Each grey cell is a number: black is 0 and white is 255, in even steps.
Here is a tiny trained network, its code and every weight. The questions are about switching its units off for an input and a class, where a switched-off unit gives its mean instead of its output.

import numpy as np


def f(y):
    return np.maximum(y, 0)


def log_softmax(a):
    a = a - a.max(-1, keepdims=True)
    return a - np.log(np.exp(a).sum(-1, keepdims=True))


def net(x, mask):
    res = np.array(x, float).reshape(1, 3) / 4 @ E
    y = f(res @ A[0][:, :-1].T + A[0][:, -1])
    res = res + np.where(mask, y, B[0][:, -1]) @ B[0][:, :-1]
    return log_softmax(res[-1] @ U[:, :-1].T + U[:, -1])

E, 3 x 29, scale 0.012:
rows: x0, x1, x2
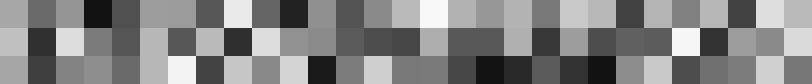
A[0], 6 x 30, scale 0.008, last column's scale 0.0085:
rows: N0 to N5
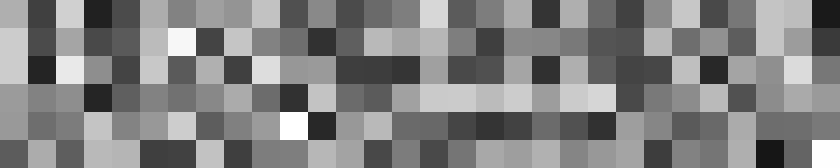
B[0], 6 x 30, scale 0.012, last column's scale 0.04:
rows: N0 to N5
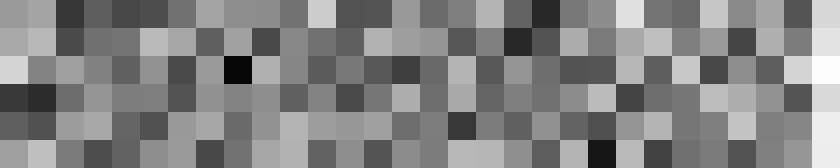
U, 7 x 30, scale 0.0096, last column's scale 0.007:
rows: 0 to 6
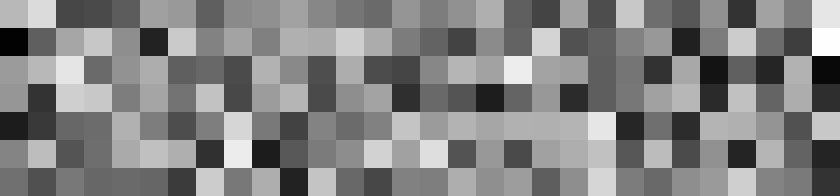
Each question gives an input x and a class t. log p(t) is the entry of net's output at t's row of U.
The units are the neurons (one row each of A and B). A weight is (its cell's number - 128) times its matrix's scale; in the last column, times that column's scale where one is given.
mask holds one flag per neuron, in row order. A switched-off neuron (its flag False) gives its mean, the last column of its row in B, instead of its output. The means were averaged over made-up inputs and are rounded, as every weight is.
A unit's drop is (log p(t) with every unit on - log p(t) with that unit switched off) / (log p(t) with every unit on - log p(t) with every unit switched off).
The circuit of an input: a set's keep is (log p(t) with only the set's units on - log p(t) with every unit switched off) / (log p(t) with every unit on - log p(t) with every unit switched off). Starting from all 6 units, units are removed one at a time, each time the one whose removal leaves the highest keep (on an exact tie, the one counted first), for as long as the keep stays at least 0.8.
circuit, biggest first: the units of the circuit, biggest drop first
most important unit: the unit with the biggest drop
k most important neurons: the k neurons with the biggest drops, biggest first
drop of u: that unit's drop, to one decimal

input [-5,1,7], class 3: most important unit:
N0
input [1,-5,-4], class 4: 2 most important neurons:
N2, N3
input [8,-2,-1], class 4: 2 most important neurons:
N3, N2
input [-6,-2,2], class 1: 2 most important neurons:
N2, N4
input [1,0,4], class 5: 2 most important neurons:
N2, N5
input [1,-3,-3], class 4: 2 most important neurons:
N2, N1
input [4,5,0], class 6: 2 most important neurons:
N5, N3
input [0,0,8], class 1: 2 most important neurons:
N4, N2
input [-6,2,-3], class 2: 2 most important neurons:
N1, N0
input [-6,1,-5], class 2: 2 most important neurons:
N1, N0
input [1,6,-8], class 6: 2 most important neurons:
N3, N0
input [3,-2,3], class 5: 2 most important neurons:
N2, N5
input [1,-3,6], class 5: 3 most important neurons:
N1, N2, N5
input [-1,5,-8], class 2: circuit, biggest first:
N2
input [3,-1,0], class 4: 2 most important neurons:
N2, N5
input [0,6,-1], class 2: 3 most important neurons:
N2, N4, N1
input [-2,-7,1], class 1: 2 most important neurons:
N2, N1
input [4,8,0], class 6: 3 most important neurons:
N0, N5, N3
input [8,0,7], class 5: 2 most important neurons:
N2, N1
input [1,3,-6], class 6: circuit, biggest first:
N3
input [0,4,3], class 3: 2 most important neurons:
N5, N2
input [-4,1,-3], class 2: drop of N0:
0.6
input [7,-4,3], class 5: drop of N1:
0.2
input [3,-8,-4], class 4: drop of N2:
0.1
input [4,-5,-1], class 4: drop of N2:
0.1
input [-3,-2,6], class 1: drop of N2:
0.6
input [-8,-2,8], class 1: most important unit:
N2
